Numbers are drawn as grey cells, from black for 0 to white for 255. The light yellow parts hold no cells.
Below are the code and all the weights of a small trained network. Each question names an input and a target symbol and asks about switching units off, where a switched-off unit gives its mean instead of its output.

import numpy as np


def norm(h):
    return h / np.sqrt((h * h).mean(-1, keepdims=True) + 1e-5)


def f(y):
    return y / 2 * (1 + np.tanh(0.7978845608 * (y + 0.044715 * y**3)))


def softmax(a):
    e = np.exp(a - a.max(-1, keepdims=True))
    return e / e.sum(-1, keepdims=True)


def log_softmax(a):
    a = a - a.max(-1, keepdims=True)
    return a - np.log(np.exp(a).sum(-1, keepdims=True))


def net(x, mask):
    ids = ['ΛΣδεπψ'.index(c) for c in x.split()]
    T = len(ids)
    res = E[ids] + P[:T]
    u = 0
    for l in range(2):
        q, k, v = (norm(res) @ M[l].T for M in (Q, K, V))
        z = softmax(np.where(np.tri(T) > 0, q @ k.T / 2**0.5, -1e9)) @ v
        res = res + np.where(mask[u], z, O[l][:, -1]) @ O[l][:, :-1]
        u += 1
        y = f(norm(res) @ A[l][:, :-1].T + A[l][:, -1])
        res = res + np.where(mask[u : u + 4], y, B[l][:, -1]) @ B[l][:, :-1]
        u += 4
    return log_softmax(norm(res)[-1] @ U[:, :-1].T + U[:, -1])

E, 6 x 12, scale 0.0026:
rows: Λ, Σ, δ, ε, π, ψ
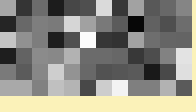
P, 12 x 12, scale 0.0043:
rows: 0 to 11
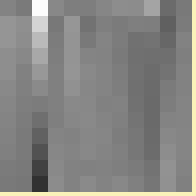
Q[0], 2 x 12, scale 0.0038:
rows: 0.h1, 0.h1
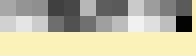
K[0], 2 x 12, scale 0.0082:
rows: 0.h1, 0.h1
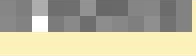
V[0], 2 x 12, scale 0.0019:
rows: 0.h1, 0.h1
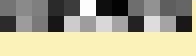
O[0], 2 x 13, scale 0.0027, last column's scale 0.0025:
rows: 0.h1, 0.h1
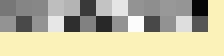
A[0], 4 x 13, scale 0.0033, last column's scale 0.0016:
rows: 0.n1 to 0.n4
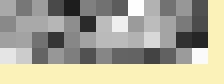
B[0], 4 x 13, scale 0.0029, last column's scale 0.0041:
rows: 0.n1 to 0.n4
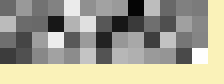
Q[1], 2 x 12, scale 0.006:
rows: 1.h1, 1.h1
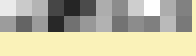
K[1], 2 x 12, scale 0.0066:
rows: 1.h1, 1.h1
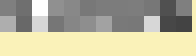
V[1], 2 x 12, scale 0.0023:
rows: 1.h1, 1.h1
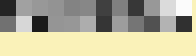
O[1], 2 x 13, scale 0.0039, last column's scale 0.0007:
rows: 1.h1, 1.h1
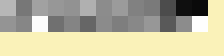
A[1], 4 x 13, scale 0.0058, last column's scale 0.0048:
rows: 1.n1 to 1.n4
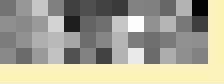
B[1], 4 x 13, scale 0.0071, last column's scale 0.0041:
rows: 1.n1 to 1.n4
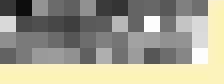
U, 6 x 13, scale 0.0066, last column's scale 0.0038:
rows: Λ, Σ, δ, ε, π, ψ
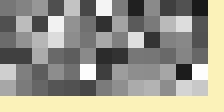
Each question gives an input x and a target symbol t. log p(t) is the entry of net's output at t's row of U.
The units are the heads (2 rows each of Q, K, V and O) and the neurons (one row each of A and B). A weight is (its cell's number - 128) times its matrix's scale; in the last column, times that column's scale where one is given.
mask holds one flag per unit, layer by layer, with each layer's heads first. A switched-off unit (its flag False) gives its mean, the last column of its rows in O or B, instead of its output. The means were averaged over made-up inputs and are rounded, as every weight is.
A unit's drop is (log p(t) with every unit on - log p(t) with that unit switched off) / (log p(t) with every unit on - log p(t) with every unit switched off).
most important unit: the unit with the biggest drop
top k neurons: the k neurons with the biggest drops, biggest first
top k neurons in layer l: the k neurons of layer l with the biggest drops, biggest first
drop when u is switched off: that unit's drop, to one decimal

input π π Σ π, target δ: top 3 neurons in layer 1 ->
(1.n2; 1.n3; 1.n1)
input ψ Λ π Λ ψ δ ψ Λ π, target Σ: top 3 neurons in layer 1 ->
(1.n4; 1.n2; 1.n1)
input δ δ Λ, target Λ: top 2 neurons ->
(1.n2; 1.n3)
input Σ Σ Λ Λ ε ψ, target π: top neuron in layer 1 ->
(1.n4)
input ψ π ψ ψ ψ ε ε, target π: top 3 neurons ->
(1.n4; 1.n2; 0.n4)
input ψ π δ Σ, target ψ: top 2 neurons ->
(1.n3; 1.n4)
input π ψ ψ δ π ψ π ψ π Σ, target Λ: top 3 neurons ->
(1.n2; 0.n4; 1.n4)
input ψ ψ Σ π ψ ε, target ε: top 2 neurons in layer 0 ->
(0.n4; 0.n1)
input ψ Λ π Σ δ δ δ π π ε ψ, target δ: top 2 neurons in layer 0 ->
(0.n2; 0.n3)
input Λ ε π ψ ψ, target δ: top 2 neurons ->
(0.n2; 1.n2)
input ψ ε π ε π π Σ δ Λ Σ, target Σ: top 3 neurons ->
(1.n2; 1.n4; 0.n4)
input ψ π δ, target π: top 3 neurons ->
(1.n4; 0.n1; 1.n2)
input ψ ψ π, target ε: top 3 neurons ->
(1.n2; 1.n4; 1.n1)
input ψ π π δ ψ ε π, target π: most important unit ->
0.h1
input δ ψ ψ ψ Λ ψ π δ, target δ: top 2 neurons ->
(0.n3; 1.n2)
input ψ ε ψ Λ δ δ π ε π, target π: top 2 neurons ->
(1.n4; 0.n4)
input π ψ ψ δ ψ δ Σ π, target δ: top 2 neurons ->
(1.n2; 0.n4)
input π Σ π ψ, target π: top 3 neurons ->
(0.n2; 1.n4; 1.n2)
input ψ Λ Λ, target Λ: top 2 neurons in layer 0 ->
(0.n1; 0.n3)
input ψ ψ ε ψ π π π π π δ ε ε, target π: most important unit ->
1.n4
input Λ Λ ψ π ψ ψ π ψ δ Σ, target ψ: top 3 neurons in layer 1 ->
(1.n3; 1.n4; 1.n1)
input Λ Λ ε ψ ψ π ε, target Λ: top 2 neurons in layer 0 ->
(0.n4; 0.n3)
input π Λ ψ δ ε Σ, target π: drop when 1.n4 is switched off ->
1.1
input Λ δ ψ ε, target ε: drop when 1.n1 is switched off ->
0.3
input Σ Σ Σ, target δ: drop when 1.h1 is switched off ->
0.4
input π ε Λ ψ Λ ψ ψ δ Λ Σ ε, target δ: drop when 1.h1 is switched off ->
0.3
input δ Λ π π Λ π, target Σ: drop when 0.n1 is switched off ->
0.0
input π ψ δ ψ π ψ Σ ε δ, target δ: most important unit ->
0.h1
